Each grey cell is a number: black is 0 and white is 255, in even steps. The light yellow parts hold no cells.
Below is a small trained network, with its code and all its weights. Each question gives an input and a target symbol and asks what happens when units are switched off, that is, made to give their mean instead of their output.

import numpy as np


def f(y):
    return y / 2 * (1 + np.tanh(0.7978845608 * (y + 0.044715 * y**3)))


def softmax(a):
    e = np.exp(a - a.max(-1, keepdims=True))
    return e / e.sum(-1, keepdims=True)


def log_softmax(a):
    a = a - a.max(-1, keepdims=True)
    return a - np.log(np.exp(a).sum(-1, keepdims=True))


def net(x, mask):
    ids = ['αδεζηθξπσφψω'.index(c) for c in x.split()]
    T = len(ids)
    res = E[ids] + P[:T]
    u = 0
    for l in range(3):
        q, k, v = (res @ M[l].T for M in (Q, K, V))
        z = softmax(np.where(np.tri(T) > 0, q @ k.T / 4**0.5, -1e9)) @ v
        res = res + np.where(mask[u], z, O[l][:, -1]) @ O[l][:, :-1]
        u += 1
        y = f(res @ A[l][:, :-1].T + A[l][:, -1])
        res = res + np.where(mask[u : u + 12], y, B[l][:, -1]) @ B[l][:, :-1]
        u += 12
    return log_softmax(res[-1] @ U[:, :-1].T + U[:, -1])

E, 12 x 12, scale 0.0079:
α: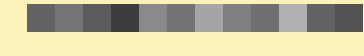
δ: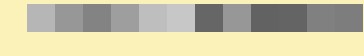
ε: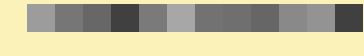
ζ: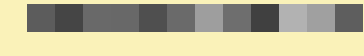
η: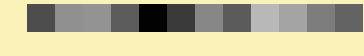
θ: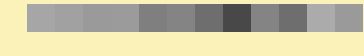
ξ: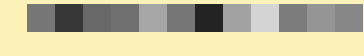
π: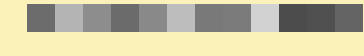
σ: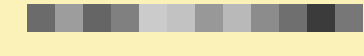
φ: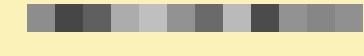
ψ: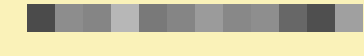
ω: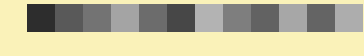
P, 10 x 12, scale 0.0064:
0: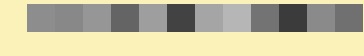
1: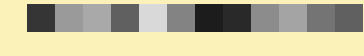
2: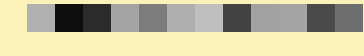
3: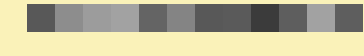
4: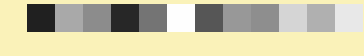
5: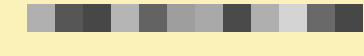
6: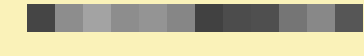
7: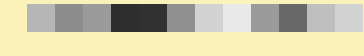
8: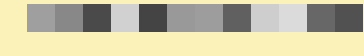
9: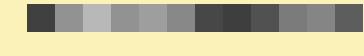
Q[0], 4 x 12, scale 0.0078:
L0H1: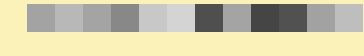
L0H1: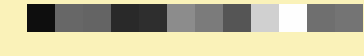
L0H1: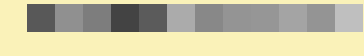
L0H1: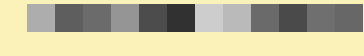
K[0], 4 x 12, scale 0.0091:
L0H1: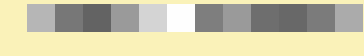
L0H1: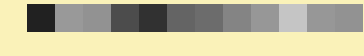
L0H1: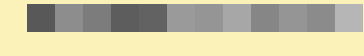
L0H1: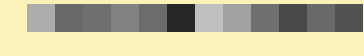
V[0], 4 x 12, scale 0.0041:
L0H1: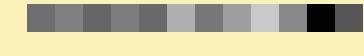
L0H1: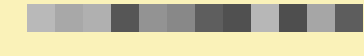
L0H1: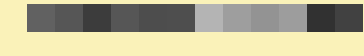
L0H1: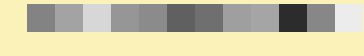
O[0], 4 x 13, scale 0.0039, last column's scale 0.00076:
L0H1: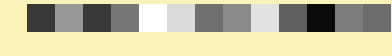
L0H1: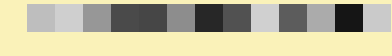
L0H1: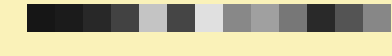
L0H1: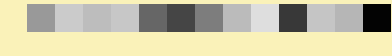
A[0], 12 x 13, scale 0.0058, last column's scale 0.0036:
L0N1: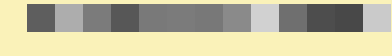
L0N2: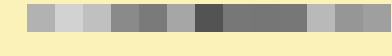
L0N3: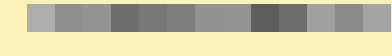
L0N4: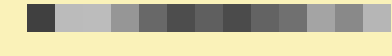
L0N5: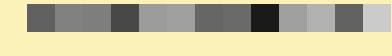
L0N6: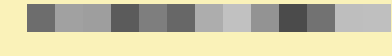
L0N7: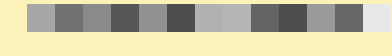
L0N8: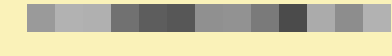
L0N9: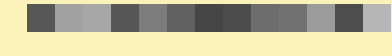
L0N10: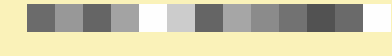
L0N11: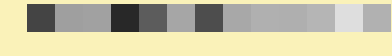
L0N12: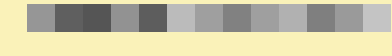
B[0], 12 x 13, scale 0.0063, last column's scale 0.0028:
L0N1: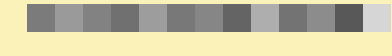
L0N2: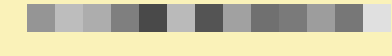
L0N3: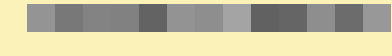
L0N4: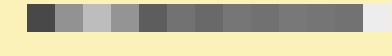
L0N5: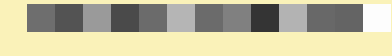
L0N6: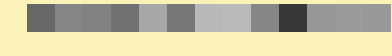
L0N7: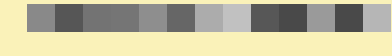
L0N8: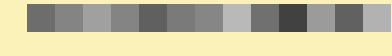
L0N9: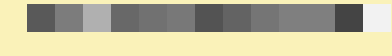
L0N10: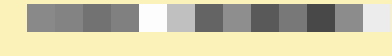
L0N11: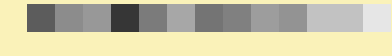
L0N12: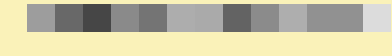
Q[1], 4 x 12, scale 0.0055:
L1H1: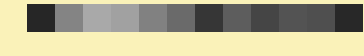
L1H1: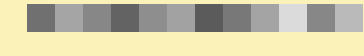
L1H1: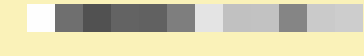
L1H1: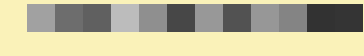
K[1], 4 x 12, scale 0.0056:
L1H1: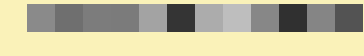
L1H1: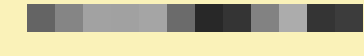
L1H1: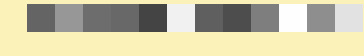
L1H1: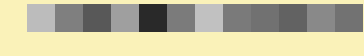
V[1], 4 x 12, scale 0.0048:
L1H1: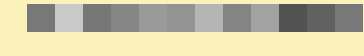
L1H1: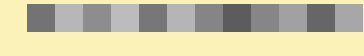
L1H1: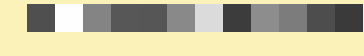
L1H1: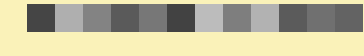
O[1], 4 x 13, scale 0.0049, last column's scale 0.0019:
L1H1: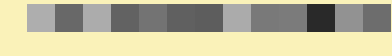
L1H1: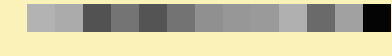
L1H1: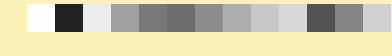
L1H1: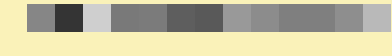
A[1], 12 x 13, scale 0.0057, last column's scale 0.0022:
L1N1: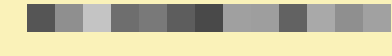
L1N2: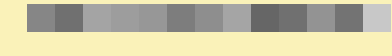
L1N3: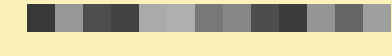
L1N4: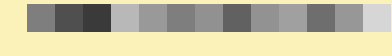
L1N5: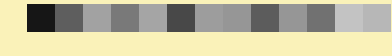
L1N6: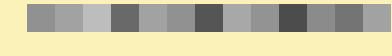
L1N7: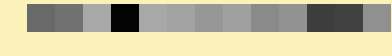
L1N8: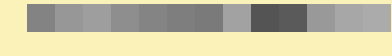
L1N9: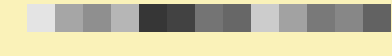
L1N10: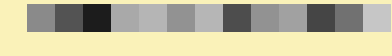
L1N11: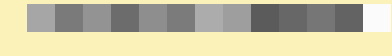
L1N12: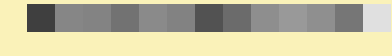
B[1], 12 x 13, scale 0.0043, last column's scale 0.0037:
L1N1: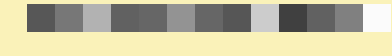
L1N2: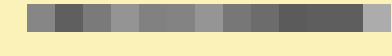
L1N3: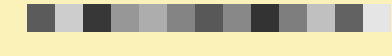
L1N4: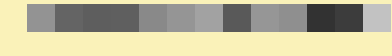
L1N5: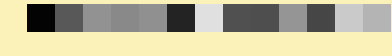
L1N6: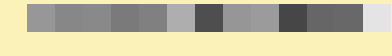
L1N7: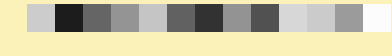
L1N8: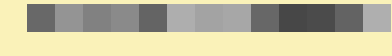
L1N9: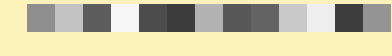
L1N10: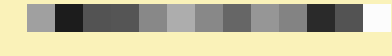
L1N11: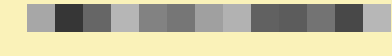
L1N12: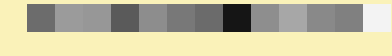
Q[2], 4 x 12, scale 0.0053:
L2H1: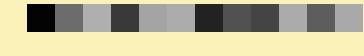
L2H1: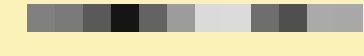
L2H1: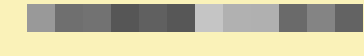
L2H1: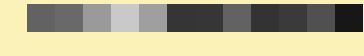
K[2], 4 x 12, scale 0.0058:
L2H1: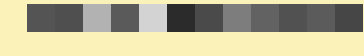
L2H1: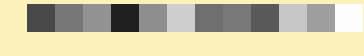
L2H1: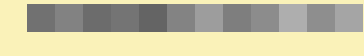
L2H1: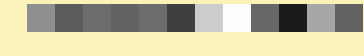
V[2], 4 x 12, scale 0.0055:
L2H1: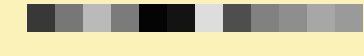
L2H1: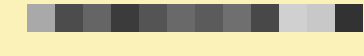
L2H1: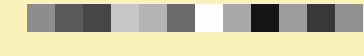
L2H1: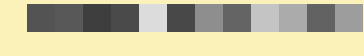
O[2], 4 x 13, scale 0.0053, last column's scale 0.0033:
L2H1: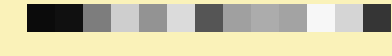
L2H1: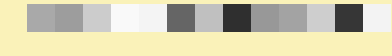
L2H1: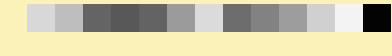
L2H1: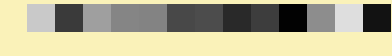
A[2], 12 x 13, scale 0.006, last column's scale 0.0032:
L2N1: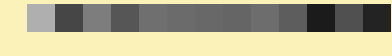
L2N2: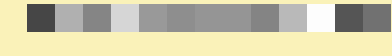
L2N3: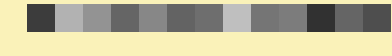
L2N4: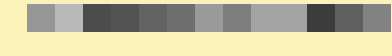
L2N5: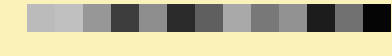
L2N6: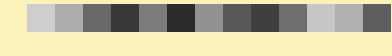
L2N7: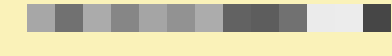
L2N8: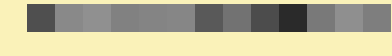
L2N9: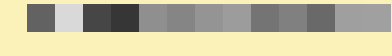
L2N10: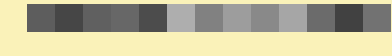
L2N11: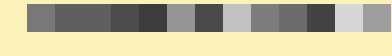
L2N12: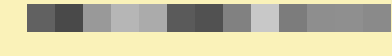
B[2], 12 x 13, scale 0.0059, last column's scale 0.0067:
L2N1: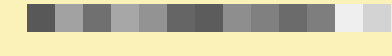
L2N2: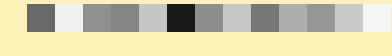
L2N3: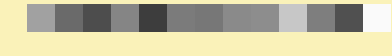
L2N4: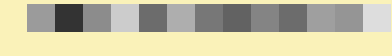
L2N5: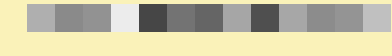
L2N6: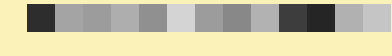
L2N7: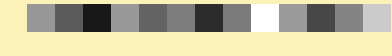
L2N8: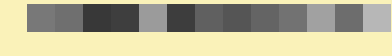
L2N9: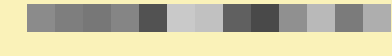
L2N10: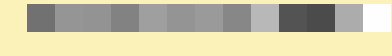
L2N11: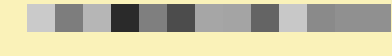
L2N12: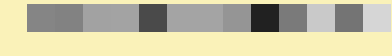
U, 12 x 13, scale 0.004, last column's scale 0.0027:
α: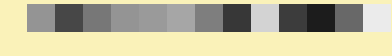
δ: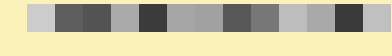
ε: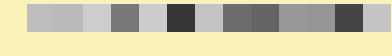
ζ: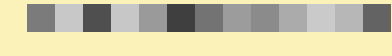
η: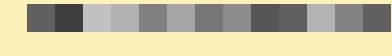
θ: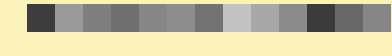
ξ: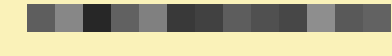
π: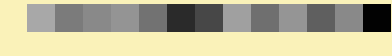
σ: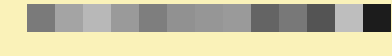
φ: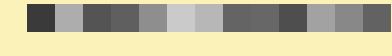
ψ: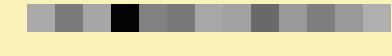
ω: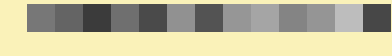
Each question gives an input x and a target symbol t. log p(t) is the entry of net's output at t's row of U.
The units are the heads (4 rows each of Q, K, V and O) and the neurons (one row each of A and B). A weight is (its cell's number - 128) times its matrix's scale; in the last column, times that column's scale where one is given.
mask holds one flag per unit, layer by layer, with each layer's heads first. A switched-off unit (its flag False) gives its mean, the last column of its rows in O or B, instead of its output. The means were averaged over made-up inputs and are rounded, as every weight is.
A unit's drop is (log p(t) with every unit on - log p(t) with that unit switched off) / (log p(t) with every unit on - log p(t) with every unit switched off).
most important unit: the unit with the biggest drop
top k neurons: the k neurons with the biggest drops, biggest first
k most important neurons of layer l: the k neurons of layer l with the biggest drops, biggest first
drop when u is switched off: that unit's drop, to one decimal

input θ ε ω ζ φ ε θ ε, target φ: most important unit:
L1H1
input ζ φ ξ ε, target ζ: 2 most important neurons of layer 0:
(L0N7, L0N10)
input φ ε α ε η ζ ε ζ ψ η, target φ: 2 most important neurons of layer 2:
(L2N6, L2N9)
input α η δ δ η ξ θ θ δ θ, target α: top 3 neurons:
(L2N7, L2N6, L0N7)
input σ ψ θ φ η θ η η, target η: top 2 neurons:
(L0N11, L2N12)
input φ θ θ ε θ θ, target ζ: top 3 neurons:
(L1N9, L2N2, L0N10)
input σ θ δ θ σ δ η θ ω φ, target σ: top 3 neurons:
(L2N6, L0N10, L2N5)
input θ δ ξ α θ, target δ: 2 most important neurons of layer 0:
(L0N10, L0N2)
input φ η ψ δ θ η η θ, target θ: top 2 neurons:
(L0N2, L0N11)
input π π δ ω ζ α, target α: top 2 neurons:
(L1N10, L2N2)
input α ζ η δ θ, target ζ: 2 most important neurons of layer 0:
(L0N5, L0N11)
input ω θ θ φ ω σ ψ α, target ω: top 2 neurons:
(L2N7, L1N5)
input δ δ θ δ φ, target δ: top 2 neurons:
(L0N10, L2N9)
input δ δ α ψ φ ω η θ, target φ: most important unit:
L1H1
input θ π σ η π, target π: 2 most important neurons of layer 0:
(L0N10, L0N1)
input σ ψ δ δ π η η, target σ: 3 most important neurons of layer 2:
(L2N6, L2N5, L2N1)
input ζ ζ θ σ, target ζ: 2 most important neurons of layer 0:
(L0N7, L0N10)
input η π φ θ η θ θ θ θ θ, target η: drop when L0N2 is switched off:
0.0
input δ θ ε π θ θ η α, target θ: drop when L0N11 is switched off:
0.2
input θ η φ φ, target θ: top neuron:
(L0N8)
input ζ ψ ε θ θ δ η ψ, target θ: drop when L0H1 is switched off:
0.6
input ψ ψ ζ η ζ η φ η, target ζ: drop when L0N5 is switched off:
0.3
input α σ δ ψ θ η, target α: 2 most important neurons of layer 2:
(L2N2, L2N12)
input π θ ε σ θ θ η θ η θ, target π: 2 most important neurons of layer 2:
(L2N5, L2N1)
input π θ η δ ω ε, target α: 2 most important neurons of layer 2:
(L2N2, L2N12)
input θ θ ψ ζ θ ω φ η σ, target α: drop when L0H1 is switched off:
0.2
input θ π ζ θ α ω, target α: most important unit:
L0H1
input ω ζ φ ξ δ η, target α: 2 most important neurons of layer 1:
(L1N10, L1N4)
